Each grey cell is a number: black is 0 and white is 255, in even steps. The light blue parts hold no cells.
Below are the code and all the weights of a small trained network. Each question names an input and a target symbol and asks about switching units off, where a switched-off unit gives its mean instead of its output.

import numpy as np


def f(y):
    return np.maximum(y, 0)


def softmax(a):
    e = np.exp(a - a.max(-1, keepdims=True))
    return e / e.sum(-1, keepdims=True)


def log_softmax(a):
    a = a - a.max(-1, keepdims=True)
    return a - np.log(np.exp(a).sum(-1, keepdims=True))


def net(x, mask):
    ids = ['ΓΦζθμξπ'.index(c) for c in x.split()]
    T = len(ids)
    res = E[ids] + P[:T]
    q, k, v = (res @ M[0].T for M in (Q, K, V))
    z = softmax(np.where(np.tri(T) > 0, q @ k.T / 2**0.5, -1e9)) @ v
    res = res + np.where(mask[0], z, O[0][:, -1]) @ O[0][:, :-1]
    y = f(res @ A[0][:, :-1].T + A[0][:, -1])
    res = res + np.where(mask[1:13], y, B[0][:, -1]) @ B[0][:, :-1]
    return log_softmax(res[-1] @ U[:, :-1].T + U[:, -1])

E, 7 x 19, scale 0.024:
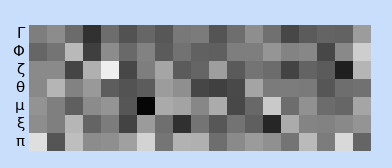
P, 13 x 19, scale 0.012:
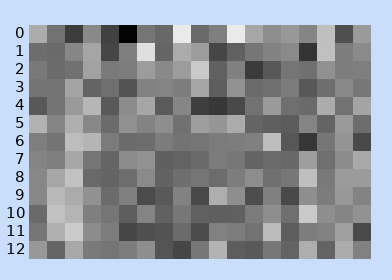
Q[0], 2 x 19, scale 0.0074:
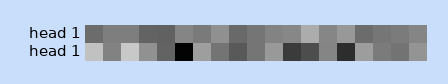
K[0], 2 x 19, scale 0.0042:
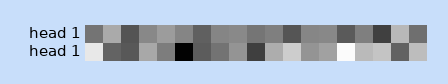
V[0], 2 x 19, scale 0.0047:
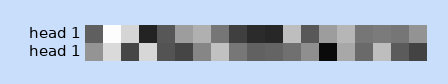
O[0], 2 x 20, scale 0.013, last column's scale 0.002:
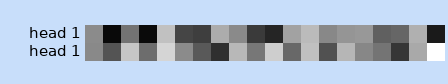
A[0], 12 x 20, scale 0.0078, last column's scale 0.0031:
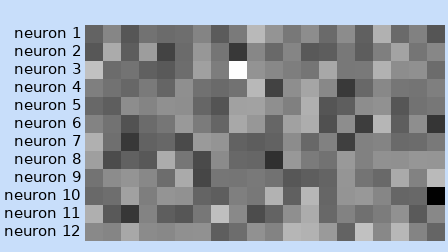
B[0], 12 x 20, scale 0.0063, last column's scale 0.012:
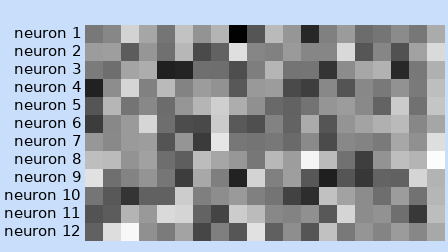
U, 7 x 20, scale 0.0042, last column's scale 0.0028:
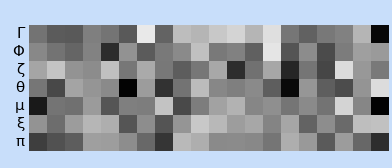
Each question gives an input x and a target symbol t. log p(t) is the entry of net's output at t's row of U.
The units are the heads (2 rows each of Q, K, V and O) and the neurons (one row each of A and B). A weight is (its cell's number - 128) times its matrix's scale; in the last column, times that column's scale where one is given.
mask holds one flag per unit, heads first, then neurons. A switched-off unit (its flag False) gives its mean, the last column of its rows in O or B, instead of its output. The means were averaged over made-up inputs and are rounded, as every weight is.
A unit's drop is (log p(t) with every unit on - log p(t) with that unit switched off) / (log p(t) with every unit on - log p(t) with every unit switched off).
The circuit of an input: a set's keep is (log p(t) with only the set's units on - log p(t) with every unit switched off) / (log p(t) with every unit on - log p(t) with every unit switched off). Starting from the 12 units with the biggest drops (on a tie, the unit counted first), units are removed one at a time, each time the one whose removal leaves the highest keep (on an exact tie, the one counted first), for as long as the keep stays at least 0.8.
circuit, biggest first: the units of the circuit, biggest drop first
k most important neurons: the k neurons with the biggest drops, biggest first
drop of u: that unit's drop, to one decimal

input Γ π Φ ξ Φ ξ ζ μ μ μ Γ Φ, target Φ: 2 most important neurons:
[neuron 8; neuron 2]
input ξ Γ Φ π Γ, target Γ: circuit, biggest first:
[head 1; neuron 8; neuron 5]
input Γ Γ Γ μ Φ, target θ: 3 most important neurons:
[neuron 8; neuron 5; neuron 10]
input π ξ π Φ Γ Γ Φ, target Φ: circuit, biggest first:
[head 1; neuron 2; neuron 8]
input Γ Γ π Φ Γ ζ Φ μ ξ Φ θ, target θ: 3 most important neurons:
[neuron 8; neuron 5; neuron 10]
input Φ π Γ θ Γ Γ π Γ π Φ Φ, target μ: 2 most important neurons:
[neuron 7; neuron 9]
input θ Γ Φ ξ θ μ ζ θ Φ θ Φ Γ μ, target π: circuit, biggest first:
[head 1; neuron 10]
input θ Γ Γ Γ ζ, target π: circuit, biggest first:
[head 1; neuron 10; neuron 5]
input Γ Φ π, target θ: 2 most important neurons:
[neuron 3; neuron 2]
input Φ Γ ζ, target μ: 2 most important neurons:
[neuron 7; neuron 9]
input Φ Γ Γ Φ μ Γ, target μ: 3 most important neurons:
[neuron 7; neuron 4; neuron 9]
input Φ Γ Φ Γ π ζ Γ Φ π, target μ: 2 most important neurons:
[neuron 7; neuron 3]
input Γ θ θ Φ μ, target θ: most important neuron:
[neuron 2]
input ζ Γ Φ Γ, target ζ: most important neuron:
[neuron 1]
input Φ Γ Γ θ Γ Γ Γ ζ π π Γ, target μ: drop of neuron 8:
-0.1
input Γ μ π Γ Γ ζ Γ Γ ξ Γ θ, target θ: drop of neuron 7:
0.1
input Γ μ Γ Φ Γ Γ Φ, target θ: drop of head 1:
-0.1
